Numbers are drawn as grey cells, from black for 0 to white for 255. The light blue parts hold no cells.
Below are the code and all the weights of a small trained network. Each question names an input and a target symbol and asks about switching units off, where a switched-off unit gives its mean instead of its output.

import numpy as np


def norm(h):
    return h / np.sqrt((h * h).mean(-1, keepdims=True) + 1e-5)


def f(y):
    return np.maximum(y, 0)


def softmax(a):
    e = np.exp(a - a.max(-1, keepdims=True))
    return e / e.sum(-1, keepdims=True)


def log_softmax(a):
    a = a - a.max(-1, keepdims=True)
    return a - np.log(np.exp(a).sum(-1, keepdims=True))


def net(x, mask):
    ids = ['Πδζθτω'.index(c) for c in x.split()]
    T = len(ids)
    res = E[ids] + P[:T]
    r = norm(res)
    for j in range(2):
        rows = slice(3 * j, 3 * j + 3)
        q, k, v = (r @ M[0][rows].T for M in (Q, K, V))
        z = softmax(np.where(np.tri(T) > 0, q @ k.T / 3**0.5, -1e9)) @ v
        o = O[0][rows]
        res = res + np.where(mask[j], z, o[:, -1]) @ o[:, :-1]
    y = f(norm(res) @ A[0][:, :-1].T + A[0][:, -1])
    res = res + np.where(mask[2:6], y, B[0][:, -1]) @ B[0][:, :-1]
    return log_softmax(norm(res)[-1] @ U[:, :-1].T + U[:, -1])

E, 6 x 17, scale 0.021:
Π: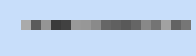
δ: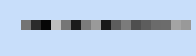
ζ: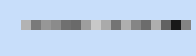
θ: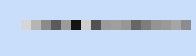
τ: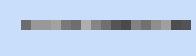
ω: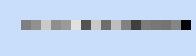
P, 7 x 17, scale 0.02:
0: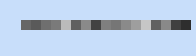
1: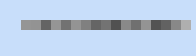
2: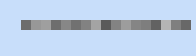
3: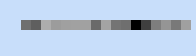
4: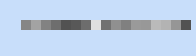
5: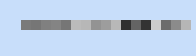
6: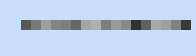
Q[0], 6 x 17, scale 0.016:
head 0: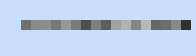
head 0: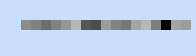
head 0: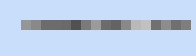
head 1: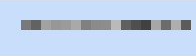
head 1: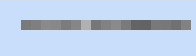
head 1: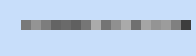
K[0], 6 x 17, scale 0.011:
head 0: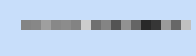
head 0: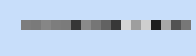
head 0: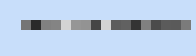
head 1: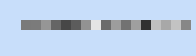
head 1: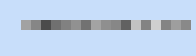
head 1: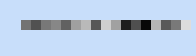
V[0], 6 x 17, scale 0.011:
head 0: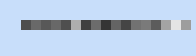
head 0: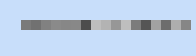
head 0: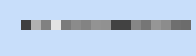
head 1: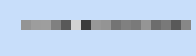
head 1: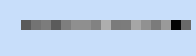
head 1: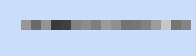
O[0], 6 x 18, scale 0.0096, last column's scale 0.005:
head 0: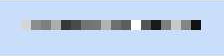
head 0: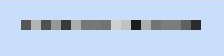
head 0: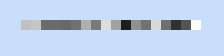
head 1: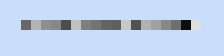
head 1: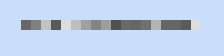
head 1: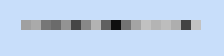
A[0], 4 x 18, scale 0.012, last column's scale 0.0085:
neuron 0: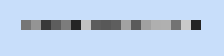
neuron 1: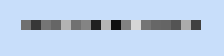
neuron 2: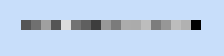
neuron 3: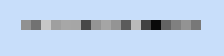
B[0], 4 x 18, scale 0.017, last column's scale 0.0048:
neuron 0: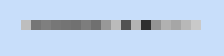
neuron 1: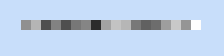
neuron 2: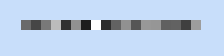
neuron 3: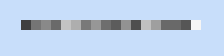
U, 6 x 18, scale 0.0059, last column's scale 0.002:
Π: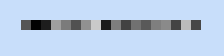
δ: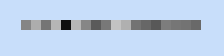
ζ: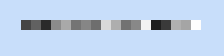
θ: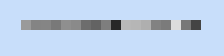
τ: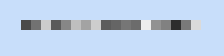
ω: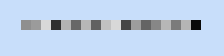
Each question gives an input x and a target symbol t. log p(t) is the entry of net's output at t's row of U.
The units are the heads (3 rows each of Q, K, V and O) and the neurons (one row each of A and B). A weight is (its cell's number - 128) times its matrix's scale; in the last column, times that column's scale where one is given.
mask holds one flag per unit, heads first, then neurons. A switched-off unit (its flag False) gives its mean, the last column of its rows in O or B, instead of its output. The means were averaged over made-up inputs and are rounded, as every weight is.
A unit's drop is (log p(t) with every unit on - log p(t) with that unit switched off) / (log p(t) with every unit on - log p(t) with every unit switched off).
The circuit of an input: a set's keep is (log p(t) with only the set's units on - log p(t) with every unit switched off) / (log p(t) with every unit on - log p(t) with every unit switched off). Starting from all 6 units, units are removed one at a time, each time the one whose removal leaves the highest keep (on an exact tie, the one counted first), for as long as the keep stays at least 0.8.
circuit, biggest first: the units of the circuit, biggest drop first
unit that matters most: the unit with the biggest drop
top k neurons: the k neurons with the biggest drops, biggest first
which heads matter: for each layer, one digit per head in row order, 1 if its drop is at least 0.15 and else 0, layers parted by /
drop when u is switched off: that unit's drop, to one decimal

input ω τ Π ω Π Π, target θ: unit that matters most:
head 1
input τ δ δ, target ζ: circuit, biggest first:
[head 0; head 1; neuron 3]
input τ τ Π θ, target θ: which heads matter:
10
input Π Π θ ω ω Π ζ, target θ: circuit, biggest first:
[head 1; head 0]
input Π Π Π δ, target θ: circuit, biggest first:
[head 0; head 1]
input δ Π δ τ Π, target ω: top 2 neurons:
[neuron 3; neuron 2]
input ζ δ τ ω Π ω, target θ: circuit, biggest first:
[head 1; head 0]
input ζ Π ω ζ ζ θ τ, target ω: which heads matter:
01
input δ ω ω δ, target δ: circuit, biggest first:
[head 0; head 1]
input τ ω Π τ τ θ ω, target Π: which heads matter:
01
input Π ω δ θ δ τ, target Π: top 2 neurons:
[neuron 1; neuron 3]
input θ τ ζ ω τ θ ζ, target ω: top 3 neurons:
[neuron 0; neuron 2; neuron 3]
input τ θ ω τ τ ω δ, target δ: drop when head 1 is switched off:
0.3
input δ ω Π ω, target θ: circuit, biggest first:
[head 0]
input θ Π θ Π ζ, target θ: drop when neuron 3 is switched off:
0.1
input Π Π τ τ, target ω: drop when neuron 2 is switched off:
0.0
